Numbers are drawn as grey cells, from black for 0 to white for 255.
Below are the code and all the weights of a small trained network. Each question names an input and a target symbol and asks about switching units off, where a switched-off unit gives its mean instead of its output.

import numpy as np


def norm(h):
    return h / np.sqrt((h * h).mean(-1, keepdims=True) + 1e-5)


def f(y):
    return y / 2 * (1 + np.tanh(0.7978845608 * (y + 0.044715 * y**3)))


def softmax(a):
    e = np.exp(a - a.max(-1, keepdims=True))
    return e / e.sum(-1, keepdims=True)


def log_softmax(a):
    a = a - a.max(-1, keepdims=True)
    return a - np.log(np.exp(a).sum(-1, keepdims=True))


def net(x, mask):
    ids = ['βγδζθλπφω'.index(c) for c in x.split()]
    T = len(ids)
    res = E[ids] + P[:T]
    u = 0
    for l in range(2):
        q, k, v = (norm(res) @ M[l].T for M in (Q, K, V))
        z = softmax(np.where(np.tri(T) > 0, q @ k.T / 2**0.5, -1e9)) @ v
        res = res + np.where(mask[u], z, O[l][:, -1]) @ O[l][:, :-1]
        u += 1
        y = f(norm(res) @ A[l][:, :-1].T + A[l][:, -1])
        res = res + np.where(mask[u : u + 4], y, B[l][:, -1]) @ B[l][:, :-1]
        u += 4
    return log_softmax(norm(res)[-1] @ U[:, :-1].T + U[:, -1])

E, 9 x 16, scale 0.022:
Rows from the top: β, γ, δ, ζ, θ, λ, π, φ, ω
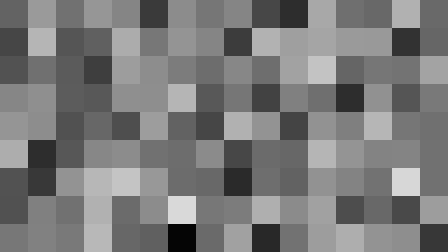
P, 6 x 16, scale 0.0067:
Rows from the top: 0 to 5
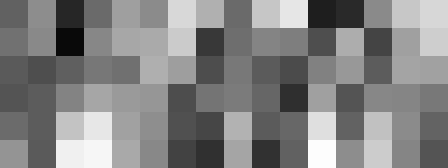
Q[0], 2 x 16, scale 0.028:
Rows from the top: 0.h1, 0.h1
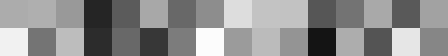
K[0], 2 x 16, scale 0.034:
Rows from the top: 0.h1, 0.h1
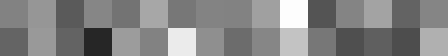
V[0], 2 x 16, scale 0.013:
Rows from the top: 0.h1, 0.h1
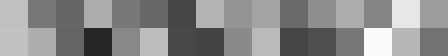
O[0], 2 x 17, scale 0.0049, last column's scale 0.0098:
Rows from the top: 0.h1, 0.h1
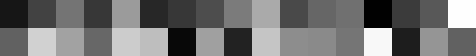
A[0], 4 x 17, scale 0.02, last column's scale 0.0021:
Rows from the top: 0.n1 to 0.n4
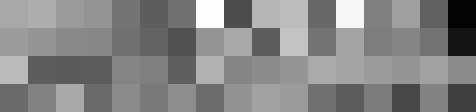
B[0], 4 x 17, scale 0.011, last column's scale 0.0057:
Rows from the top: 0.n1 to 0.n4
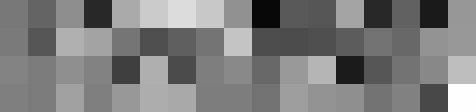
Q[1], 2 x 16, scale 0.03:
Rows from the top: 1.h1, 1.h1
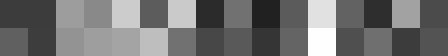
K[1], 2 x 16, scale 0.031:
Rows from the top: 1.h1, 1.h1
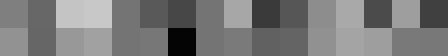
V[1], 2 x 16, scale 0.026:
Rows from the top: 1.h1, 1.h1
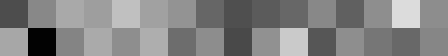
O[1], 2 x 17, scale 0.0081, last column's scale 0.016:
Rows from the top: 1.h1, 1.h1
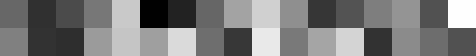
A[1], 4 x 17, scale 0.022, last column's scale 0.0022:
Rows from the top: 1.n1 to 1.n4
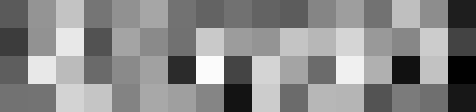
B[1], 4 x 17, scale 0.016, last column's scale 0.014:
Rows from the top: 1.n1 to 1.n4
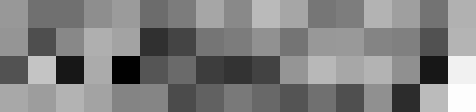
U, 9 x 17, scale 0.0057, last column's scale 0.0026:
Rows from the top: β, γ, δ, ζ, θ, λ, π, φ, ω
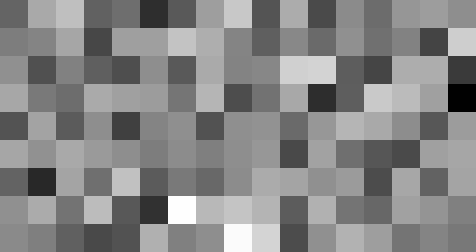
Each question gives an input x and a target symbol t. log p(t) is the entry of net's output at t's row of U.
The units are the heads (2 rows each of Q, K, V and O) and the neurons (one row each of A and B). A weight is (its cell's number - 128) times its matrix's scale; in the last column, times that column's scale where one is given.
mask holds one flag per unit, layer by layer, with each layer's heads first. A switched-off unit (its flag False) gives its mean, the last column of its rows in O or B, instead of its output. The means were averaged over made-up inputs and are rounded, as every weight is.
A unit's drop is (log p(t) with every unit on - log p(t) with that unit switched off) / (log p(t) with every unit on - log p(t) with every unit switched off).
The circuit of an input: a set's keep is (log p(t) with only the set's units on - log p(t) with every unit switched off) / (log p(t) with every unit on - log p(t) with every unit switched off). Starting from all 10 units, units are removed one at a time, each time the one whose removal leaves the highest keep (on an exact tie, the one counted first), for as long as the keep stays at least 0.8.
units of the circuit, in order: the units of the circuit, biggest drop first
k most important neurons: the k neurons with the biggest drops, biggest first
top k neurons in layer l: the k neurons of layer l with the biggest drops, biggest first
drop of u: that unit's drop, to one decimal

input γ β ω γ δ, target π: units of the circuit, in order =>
1.n3, 1.n4
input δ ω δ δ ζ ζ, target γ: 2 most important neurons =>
1.n3, 1.n4
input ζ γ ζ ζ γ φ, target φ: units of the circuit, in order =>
0.h1, 1.n3
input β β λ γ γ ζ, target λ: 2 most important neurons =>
1.n4, 1.n3
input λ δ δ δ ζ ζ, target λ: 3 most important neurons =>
0.n3, 0.n4, 1.n4
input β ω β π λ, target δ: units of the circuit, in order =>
1.n3, 1.n4, 1.h1, 0.n3
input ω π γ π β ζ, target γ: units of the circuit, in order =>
1.h1, 1.n3, 1.n4, 0.n4
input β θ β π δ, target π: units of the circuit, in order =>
1.h1
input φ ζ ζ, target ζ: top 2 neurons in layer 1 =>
1.n3, 1.n4
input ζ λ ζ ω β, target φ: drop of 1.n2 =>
0.1
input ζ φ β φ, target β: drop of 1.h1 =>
1.2
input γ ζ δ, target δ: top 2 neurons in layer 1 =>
1.n3, 1.n4
